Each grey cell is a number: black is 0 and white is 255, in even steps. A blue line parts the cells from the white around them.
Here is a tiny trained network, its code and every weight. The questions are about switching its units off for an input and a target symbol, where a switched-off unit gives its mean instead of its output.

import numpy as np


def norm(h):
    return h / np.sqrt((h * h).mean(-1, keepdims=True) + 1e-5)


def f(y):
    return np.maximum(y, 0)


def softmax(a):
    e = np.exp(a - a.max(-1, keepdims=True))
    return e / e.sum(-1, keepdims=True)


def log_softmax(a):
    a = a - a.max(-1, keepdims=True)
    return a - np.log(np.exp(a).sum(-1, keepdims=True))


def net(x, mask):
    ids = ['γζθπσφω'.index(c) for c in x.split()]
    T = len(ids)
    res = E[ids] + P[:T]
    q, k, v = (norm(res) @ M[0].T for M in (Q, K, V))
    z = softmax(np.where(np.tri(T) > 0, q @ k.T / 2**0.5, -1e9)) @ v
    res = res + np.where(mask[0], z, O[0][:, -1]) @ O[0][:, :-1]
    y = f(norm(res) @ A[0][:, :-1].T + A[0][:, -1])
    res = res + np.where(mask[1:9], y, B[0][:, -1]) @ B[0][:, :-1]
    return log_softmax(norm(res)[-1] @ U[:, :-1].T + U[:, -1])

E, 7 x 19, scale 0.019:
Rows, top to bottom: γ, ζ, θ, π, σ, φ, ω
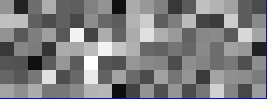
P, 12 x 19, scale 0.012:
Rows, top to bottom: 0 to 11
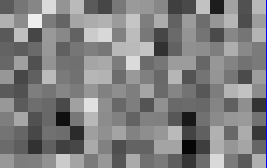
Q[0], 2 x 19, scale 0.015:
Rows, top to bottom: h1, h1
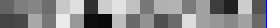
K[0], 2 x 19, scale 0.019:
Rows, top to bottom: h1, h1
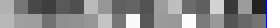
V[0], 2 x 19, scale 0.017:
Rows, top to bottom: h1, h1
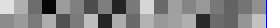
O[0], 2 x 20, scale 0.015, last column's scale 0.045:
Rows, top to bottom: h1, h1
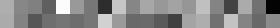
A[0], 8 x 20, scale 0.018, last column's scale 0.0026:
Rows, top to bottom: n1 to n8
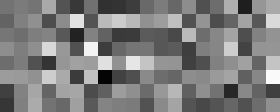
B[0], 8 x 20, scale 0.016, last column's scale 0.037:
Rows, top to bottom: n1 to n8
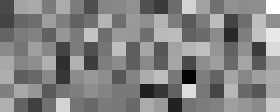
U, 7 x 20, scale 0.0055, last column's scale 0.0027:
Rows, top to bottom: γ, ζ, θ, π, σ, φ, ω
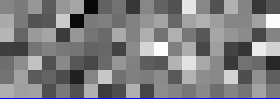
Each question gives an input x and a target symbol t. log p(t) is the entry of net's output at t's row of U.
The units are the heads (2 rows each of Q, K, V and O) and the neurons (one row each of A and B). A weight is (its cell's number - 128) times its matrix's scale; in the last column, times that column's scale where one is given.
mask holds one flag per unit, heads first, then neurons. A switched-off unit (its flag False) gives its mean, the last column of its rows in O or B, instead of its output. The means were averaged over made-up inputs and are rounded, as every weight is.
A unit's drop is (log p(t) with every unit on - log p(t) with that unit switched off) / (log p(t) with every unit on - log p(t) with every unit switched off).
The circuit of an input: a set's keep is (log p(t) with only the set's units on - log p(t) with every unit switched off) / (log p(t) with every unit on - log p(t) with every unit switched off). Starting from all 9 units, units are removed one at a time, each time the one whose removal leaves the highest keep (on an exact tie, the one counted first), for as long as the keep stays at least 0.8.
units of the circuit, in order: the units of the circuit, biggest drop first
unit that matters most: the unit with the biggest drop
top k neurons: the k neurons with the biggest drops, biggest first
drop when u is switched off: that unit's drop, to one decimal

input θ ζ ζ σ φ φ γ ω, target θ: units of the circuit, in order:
(h1, n1, n3, n8)
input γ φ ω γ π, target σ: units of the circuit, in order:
(h1)
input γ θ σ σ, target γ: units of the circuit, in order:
(h1, n3, n8)
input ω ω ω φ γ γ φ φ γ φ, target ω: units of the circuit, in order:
(h1, n7, n4, n1)
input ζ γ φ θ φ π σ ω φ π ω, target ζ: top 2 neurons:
(n4, n1)
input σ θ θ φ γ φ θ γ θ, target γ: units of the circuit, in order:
(n3, h1)
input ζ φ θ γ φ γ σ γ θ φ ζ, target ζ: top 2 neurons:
(n4, n1)
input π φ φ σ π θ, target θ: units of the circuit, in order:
(h1, n5, n1)
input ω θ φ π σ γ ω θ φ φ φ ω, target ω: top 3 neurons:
(n7, n4, n1)
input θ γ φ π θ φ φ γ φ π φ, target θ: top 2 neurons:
(n6, n1)
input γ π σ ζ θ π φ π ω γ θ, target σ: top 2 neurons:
(n7, n2)
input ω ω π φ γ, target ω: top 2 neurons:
(n7, n4)
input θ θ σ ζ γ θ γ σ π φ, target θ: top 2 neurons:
(n1, n3)
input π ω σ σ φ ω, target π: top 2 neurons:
(n8, n7)
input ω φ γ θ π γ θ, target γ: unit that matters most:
n3
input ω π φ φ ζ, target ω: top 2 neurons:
(n7, n4)
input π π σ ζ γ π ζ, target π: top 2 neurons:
(n7, n8)
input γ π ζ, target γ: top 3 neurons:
(n3, n8, n7)
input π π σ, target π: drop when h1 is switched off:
0.8
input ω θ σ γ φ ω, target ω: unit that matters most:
h1
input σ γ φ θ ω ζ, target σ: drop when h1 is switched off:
0.2
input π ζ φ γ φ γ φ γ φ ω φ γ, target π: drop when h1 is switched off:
0.8
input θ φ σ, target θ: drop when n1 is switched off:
0.2
